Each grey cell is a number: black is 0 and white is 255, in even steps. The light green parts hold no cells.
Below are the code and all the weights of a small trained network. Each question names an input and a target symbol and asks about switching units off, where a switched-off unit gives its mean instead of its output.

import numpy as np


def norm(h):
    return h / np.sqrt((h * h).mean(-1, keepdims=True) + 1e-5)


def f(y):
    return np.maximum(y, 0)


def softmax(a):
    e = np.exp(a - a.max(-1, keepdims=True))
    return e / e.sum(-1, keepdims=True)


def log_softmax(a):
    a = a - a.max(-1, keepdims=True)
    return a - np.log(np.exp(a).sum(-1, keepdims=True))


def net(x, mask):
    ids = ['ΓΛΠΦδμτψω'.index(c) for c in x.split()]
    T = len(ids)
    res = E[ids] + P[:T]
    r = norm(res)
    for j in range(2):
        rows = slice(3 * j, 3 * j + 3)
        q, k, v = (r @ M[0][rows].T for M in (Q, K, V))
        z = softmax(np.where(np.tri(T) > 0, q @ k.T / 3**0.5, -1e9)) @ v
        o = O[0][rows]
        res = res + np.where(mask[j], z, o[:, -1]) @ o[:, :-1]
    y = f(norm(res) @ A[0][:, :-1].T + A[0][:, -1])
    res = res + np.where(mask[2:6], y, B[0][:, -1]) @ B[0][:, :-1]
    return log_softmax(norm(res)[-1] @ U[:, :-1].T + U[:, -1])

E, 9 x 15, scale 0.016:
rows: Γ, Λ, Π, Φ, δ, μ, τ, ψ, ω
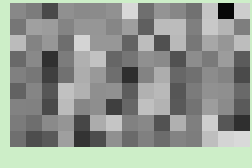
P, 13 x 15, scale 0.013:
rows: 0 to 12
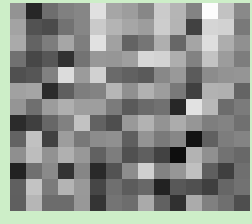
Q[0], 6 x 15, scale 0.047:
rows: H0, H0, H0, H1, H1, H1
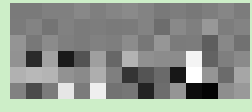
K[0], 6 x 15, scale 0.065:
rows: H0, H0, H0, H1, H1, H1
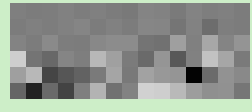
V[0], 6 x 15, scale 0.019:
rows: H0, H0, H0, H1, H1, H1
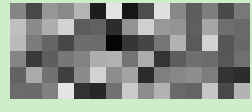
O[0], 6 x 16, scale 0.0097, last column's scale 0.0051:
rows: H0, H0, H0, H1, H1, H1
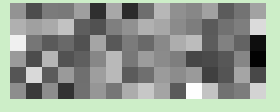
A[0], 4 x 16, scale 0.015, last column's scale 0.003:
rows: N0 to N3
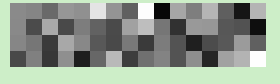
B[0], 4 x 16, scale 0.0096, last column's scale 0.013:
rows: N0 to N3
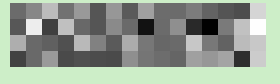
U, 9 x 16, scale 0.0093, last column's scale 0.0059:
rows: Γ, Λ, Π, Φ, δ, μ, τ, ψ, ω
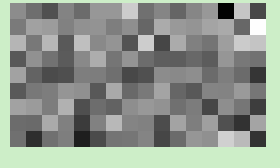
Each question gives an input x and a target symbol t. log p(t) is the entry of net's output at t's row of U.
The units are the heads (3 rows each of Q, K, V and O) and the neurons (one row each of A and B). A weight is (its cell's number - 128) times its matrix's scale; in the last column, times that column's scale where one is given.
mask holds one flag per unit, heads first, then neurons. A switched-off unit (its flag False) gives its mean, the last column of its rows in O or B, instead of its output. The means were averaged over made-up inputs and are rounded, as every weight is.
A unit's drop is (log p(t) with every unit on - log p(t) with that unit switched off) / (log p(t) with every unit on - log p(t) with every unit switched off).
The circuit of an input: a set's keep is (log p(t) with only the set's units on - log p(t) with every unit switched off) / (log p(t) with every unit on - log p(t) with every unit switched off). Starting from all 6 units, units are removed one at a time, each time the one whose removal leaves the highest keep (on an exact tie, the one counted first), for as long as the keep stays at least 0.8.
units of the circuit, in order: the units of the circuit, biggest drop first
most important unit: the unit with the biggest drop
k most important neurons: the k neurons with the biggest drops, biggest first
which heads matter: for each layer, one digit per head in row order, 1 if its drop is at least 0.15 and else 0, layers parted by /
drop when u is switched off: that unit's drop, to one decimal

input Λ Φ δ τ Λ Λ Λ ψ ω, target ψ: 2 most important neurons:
(N3, N1)
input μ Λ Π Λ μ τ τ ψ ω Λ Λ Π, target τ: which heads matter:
10
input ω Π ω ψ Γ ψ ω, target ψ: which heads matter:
01
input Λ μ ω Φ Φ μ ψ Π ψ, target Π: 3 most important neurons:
(N2, N1, N3)
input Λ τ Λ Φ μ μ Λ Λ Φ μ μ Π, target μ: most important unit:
H0
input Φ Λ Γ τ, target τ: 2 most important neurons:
(N1, N2)
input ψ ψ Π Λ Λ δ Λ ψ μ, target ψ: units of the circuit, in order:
(H1, N3)
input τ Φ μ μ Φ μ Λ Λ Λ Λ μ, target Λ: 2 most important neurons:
(N1, N0)
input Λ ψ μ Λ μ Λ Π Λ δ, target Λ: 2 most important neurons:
(N1, N2)
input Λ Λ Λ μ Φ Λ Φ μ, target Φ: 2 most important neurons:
(N3, N2)
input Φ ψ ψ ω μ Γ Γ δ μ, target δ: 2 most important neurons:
(N2, N3)
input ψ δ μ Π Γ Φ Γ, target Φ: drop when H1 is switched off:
0.1
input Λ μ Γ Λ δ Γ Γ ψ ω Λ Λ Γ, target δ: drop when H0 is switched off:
0.9
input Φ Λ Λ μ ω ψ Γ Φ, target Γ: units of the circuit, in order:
(H1)
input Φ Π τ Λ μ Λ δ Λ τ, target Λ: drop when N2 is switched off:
0.0
